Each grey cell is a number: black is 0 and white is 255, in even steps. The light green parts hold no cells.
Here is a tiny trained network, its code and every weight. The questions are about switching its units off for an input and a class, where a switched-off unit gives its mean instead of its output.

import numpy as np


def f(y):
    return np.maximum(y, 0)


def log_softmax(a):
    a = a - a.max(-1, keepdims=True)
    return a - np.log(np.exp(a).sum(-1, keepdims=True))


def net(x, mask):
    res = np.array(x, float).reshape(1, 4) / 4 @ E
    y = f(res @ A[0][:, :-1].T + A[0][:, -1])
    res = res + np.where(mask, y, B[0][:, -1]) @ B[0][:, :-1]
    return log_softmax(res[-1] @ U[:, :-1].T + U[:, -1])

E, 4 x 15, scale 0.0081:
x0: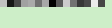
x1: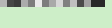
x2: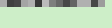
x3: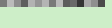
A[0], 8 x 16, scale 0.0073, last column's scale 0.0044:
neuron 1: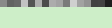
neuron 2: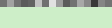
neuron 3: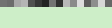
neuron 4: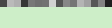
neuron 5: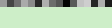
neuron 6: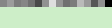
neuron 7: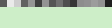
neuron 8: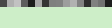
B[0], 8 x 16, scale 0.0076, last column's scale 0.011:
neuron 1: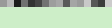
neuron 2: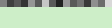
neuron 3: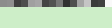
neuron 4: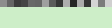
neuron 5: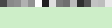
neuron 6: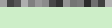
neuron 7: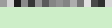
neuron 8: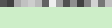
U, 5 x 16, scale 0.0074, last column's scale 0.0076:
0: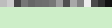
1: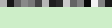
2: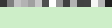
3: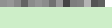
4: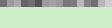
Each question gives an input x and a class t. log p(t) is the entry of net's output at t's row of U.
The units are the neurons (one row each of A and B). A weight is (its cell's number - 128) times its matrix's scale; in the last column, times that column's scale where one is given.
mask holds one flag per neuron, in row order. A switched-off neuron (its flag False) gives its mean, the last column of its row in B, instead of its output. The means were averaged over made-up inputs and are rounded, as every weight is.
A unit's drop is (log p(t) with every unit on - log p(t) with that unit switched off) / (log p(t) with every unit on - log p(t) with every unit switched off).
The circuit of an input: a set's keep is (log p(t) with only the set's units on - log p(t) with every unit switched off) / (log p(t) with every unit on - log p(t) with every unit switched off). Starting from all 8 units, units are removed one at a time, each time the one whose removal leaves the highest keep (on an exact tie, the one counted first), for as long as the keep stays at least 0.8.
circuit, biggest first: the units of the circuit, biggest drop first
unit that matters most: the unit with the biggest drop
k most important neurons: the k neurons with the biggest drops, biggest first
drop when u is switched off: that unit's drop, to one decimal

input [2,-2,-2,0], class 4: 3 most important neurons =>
(neuron 5; neuron 2; neuron 4)
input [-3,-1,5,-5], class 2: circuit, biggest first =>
(neuron 5)
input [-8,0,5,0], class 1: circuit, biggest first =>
(neuron 2; neuron 4)
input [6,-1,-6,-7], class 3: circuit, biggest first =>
(neuron 3; neuron 4)
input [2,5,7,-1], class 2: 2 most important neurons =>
(neuron 5; neuron 3)
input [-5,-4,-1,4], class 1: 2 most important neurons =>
(neuron 4; neuron 3)
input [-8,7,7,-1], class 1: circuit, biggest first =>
(neuron 2; neuron 6)
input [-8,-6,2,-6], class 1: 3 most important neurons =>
(neuron 4; neuron 6; neuron 2)
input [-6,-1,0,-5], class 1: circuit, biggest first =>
(neuron 4; neuron 2)
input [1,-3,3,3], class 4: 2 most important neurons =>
(neuron 3; neuron 8)
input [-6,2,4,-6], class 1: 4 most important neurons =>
(neuron 2; neuron 6; neuron 4; neuron 7)
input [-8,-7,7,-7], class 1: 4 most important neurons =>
(neuron 4; neuron 6; neuron 2; neuron 1)
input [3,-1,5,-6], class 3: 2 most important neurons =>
(neuron 3; neuron 8)
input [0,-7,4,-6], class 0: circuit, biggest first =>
(neuron 3)
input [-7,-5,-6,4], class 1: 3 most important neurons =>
(neuron 4; neuron 2; neuron 5)
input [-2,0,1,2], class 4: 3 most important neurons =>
(neuron 3; neuron 5; neuron 7)
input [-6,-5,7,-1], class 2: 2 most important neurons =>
(neuron 5; neuron 1)
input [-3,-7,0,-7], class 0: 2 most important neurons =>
(neuron 3; neuron 7)
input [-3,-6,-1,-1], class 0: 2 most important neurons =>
(neuron 7; neuron 3)
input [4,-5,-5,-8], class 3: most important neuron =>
(neuron 3)
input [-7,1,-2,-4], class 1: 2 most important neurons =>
(neuron 2; neuron 4)
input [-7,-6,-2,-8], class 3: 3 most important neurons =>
(neuron 3; neuron 7; neuron 8)
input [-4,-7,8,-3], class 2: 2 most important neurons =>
(neuron 5; neuron 1)
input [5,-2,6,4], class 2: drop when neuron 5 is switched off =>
0.3
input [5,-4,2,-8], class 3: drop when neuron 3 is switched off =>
0.7
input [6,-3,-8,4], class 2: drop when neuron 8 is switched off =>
0.3
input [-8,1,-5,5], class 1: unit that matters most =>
neuron 2
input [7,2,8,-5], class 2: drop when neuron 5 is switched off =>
0.6
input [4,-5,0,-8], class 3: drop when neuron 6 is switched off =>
0.0
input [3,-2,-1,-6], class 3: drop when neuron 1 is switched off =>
0.1
